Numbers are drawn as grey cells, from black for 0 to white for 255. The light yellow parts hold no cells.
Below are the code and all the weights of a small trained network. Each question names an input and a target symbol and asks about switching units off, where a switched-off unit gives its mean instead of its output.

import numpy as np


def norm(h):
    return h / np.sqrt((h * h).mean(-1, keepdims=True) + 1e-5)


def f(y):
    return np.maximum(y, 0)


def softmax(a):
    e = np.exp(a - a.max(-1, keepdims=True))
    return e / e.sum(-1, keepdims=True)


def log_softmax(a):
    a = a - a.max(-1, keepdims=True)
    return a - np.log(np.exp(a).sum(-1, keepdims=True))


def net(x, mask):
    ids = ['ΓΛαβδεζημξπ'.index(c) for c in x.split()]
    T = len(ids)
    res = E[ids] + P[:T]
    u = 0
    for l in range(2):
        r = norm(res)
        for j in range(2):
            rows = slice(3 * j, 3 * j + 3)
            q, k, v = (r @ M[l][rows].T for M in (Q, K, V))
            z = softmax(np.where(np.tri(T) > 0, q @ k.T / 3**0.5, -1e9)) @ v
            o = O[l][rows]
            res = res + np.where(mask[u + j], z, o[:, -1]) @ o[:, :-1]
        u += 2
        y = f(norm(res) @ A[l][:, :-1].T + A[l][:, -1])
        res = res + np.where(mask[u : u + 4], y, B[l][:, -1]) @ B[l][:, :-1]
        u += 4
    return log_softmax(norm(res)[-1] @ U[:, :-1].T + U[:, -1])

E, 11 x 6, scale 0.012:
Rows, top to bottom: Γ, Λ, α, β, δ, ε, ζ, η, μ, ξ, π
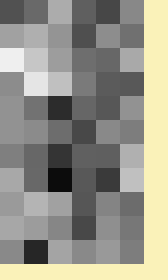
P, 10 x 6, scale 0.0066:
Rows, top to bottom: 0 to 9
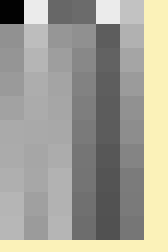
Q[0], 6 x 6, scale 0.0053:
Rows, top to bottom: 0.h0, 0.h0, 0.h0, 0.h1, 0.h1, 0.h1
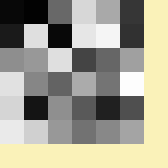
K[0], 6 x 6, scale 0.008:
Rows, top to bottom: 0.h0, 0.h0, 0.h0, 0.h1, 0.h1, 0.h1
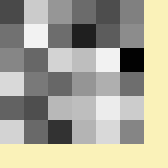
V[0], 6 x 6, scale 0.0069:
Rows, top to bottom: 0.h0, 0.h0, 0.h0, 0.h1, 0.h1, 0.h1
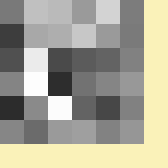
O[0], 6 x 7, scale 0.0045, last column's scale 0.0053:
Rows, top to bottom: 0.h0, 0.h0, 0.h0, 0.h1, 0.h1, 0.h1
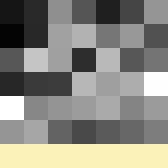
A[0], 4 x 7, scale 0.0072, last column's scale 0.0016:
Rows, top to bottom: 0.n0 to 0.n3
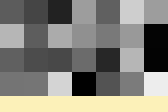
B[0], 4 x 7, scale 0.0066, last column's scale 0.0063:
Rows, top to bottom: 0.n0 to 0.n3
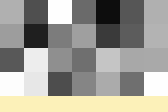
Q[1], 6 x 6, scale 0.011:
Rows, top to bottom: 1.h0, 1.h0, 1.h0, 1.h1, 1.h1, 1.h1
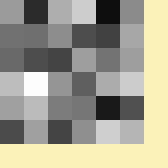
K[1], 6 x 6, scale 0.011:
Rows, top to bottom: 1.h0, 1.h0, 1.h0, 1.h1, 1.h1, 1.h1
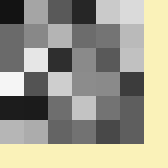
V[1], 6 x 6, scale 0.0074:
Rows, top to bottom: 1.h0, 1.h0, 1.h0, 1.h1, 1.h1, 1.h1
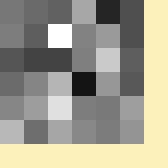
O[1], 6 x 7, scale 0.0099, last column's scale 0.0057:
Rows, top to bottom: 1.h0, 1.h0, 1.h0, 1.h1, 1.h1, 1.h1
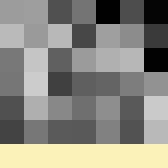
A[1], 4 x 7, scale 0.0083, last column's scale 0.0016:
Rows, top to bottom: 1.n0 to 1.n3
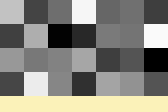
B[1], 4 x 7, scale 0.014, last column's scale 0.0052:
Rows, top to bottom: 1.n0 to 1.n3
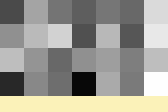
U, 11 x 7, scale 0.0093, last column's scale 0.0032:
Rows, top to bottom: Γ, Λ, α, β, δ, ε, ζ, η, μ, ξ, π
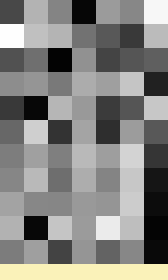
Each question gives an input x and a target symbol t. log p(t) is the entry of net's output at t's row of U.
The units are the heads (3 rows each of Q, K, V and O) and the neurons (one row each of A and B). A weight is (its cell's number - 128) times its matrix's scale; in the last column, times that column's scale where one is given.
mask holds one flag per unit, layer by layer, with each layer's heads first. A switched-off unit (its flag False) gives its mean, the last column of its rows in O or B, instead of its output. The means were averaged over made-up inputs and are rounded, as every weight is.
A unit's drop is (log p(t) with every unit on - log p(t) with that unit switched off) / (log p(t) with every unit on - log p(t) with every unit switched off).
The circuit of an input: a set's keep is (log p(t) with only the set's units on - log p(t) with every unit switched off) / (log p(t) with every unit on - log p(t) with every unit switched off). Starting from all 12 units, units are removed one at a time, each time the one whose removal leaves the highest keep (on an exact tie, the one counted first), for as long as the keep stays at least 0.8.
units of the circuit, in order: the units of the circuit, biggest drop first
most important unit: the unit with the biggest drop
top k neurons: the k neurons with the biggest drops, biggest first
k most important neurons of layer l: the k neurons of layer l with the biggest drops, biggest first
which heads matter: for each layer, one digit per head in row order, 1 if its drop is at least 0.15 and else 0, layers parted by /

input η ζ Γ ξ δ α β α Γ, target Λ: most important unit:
0.h1
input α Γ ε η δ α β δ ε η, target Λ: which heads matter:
10 / 10
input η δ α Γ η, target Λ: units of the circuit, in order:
[0.n0, 1.n3]
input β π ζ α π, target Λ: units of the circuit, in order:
[0.h1, 1.n3]
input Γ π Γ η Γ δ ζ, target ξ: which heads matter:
11 / 10
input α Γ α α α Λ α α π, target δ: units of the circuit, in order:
[1.n0, 1.n3, 0.n3, 0.h0]
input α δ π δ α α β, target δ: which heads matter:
10 / 01
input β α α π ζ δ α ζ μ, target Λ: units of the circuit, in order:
[1.n3, 0.h0]
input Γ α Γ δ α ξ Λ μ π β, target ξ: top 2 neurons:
[1.n3, 0.n3]
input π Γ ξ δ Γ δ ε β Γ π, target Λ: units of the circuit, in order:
[1.n3, 0.h1]
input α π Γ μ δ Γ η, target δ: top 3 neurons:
[0.n3, 0.n0, 1.n3]
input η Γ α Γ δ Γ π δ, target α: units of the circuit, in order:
[0.h0, 1.h0]
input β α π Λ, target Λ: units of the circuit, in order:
[1.n3, 0.h0]
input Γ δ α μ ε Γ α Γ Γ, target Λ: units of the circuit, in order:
[0.h1, 1.n3]
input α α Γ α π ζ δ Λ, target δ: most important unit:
0.h0
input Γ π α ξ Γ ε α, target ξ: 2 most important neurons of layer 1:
[1.n3, 1.n1]
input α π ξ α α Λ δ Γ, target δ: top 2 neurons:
[1.n3, 1.n1]
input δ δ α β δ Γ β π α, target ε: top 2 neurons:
[1.n0, 1.n3]
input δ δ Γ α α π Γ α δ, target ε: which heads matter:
11 / 11
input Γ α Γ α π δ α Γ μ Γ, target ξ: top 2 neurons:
[0.n3, 1.n3]
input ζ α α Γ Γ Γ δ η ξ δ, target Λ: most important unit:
1.h0
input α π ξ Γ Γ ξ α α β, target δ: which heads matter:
10 / 11
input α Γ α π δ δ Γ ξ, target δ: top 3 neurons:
[1.n3, 1.n1, 1.n0]
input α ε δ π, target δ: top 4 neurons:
[0.n3, 1.n0, 1.n3, 1.n1]
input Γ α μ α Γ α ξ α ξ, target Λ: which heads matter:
00 / 10
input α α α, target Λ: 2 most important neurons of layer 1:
[1.n3, 1.n2]
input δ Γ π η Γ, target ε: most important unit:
0.h0
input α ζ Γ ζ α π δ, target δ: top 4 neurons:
[0.n3, 0.n0, 1.n3, 1.n1]
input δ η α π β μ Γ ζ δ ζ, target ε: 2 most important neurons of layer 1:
[1.n1, 1.n0]
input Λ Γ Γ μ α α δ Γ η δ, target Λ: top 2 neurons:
[1.n3, 0.n3]
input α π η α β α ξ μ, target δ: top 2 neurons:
[1.n3, 1.n1]
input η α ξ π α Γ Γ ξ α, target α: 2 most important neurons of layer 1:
[1.n0, 1.n1]
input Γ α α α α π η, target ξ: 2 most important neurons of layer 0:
[0.n2, 0.n3]
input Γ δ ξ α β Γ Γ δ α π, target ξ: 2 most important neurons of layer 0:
[0.n0, 0.n3]
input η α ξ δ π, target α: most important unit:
0.h0
